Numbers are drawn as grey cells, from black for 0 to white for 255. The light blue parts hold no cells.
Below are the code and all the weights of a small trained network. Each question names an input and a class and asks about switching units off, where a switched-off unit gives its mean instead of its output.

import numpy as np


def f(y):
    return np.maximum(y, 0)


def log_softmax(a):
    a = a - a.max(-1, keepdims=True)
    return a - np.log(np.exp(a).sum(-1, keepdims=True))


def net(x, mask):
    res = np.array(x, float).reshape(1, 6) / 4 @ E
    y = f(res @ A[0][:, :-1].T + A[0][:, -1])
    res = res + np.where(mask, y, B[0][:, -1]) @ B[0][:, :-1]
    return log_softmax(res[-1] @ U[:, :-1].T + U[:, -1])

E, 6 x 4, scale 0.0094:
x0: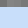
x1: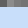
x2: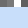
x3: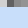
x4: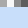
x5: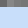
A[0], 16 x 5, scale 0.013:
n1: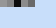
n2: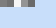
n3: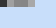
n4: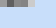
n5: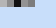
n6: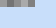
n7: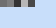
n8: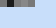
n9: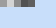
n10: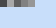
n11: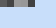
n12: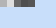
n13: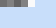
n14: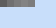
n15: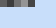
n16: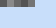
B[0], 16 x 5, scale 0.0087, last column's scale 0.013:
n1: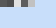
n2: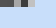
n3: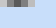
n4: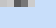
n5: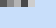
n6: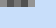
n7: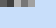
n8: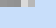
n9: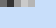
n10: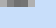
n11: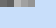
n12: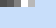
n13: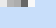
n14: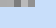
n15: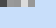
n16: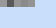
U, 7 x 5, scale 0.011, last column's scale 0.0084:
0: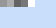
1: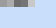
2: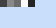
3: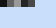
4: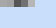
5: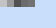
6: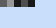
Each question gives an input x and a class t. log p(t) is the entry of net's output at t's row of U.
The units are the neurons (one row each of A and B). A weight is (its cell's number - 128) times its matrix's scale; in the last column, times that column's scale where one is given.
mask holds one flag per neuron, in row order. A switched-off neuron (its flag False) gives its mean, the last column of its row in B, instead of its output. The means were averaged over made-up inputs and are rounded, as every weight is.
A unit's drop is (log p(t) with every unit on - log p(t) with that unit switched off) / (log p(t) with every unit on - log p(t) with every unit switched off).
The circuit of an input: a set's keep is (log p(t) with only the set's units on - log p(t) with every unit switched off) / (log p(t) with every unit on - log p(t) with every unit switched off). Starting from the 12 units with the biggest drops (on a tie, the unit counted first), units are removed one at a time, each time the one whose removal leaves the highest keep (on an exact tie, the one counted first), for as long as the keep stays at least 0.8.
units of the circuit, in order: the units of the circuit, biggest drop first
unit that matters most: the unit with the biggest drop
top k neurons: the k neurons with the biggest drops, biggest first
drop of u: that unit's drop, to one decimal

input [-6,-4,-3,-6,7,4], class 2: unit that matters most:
n12
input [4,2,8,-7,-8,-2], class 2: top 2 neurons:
[n8 n15]
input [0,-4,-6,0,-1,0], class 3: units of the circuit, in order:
[n1 n5]
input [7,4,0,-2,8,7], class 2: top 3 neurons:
[n12 n9 n4]
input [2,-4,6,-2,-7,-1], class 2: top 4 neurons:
[n8 n15 n11 n5]
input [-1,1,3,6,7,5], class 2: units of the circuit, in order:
[n12 n9]
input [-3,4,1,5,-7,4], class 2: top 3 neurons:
[n8 n15 n11]
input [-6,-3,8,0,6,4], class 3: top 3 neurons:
[n2 n13 n8]
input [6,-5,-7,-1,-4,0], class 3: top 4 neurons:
[n1 n5 n7 n3]
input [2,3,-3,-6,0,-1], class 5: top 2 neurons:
[n3 n10]
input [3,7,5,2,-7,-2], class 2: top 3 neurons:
[n8 n15 n11]
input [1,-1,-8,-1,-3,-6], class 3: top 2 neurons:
[n1 n5]
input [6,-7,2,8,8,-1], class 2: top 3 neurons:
[n12 n9 n13]
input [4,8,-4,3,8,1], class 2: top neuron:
[n12]
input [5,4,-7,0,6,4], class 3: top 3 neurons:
[n1 n5 n4]
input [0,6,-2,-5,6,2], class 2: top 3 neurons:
[n12 n9 n4]
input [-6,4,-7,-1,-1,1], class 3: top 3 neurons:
[n1 n5 n7]
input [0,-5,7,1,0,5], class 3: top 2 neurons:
[n2 n13]
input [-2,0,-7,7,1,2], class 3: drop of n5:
0.4
